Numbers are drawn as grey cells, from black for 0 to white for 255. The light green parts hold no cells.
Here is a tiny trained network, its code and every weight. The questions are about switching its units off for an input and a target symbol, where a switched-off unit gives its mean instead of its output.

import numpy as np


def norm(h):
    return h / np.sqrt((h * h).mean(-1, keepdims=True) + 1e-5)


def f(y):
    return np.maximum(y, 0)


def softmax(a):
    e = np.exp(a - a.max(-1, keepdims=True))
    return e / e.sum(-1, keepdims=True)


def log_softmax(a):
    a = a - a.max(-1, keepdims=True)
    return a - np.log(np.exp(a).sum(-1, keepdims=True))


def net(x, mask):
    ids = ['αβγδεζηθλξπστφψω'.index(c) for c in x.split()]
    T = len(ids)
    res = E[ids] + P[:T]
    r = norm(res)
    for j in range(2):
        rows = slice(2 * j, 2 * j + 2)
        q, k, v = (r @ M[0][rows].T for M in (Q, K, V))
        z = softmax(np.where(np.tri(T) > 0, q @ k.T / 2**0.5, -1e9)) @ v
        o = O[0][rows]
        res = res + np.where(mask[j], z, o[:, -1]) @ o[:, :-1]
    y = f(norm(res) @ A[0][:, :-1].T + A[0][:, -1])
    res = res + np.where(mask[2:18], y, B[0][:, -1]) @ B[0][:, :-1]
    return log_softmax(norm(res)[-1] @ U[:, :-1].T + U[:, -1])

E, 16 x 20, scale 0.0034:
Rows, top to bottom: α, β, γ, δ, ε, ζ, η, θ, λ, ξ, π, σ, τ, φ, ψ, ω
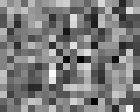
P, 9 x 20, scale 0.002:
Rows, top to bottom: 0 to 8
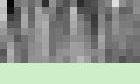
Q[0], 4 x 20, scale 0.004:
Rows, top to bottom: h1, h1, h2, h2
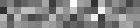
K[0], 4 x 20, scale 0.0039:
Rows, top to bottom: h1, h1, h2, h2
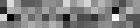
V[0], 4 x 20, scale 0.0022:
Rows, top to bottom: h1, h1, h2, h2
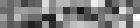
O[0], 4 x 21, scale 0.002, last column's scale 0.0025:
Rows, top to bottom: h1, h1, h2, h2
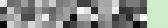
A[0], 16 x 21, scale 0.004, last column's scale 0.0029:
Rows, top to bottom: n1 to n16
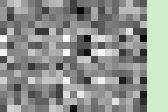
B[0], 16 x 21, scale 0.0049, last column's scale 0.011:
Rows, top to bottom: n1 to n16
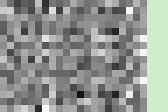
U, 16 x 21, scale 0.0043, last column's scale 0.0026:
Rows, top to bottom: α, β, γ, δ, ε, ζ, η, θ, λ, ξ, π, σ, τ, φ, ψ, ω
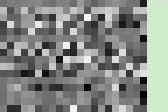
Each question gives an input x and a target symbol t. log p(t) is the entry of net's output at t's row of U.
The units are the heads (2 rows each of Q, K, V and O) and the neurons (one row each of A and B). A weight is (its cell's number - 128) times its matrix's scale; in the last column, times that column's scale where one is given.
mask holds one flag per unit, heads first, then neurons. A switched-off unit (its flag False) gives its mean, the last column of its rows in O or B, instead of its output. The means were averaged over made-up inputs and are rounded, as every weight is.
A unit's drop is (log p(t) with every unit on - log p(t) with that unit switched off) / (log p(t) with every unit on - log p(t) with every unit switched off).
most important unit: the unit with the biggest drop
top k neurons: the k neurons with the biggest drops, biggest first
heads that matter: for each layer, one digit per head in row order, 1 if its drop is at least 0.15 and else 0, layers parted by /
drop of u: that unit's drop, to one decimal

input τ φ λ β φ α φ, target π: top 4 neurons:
[n6 n12 n8 n10]
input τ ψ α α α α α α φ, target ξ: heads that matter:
10
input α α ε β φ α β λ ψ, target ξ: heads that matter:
11
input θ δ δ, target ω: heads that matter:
01
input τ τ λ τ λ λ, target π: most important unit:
h1
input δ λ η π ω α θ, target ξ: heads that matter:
00
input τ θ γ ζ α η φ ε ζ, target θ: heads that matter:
01
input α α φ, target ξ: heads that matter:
00
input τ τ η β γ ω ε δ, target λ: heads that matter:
01
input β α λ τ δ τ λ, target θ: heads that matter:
11
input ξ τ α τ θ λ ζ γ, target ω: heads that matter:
01
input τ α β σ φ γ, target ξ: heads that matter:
11
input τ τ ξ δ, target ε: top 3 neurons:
[n6 n8 n12]
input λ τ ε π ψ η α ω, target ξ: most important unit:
n9
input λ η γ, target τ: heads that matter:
10
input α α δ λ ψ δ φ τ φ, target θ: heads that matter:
01
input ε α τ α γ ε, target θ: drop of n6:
0.5
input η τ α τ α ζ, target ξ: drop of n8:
0.1
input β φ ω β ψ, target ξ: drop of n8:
0.2
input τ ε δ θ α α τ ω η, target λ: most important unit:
h2
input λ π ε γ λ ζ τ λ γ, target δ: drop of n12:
0.2
